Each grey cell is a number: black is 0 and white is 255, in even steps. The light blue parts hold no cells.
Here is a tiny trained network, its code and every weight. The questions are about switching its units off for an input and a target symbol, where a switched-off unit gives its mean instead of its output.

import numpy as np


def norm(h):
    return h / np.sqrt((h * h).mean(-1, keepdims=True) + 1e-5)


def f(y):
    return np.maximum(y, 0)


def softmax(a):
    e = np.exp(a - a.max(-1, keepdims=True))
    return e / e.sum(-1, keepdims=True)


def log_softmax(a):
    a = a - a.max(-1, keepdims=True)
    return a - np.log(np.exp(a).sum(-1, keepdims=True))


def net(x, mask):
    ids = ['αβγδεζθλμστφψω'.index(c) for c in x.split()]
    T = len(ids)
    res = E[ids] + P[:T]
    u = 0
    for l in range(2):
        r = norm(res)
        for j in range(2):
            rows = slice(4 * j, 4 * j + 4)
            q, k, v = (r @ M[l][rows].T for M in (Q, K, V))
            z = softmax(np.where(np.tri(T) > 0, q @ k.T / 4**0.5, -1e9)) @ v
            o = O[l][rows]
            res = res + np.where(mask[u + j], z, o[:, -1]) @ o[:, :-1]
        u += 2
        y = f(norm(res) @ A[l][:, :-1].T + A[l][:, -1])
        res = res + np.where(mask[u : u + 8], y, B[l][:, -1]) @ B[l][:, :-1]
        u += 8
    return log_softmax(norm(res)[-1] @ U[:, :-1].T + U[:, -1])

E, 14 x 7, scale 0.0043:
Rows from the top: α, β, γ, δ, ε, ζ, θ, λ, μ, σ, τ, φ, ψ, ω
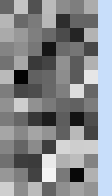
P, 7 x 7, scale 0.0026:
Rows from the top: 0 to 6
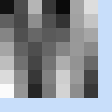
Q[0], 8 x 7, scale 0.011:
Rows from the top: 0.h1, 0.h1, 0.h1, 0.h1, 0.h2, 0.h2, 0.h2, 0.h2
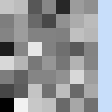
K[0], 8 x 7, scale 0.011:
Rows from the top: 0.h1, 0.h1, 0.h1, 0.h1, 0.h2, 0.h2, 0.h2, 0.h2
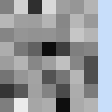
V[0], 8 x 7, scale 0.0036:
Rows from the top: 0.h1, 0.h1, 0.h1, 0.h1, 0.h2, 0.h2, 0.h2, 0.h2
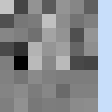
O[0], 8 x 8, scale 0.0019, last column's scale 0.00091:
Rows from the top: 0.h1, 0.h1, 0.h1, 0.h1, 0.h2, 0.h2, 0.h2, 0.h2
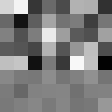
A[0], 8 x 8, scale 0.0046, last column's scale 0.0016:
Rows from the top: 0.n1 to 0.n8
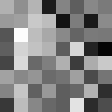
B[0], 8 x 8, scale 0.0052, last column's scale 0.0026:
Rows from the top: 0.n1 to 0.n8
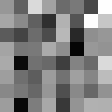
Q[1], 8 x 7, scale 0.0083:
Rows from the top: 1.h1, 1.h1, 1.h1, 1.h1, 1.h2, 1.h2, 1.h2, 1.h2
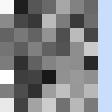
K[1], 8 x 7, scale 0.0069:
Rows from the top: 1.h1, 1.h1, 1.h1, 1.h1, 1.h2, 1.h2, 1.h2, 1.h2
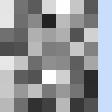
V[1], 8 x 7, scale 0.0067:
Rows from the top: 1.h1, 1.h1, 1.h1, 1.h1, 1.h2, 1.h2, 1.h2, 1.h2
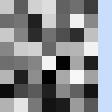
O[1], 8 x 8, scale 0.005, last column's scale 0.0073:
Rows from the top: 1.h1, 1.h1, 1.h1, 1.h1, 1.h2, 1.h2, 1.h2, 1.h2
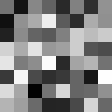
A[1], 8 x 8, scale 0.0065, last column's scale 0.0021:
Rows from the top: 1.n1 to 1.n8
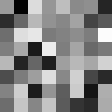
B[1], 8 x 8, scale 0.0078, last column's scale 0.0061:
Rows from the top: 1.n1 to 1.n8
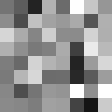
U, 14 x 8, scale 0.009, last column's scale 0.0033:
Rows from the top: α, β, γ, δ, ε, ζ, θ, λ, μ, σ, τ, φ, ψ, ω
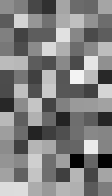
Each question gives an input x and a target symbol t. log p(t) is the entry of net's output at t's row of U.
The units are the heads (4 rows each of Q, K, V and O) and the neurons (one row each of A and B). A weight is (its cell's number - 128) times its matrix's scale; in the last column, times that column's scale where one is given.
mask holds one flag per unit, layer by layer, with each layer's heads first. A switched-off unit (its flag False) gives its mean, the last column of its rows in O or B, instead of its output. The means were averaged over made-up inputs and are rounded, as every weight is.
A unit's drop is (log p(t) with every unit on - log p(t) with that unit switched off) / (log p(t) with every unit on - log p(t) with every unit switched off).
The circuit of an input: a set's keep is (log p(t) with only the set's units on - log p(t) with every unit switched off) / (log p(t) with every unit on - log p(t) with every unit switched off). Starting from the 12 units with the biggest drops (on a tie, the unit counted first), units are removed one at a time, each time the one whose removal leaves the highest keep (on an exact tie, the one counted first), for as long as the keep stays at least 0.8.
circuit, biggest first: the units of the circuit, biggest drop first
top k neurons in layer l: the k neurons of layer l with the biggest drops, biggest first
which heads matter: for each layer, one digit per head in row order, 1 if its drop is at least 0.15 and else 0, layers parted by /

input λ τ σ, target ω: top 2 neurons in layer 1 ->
1.n3, 1.n4
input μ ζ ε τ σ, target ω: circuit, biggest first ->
1.h1, 0.n2
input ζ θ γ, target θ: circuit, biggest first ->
1.h1, 1.n8, 1.n5
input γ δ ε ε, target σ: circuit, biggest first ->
0.n5, 1.h2, 0.n2
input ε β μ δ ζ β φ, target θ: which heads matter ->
01 / 11
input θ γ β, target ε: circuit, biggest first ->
0.n2
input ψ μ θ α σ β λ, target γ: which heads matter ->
10 / 00
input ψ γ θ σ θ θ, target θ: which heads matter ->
00 / 10
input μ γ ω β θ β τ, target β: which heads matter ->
10 / 11
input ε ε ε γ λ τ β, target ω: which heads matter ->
00 / 10
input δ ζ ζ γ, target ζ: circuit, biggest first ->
1.h1, 0.h2
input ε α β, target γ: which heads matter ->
11 / 01
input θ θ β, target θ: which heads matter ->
00 / 11
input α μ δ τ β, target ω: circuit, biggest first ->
1.h1
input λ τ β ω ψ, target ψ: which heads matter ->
00 / 10
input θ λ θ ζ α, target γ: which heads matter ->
00 / 01
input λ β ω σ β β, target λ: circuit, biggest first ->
1.h2, 0.n2
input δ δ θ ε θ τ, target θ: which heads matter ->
00 / 11
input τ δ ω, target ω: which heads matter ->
10 / 10
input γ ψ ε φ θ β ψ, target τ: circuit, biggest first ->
1.h2
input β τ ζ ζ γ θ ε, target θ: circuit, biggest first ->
1.h1, 1.n8
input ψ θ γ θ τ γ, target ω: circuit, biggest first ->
1.h1, 0.n8
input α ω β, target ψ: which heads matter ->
00 / 11
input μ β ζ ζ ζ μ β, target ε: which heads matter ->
00 / 01
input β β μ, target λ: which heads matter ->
00 / 11
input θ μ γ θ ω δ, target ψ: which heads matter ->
00 / 10
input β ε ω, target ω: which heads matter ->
10 / 00
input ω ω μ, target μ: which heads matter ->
00 / 11
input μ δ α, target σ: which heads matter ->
00 / 01
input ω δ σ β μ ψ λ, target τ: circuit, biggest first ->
1.h2
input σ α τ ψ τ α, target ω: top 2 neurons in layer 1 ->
1.n6, 1.n5
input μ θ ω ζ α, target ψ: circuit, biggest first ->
1.h1, 0.n5
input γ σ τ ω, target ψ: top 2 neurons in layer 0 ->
0.n1, 0.n6
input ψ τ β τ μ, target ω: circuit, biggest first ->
1.h1
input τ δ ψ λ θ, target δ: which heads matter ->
00 / 01
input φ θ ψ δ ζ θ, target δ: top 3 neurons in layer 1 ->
1.n4, 1.n2, 1.n7
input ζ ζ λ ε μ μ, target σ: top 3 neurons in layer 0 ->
0.n2, 0.n1, 0.n5
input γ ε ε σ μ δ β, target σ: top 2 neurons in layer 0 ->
0.n2, 0.n1
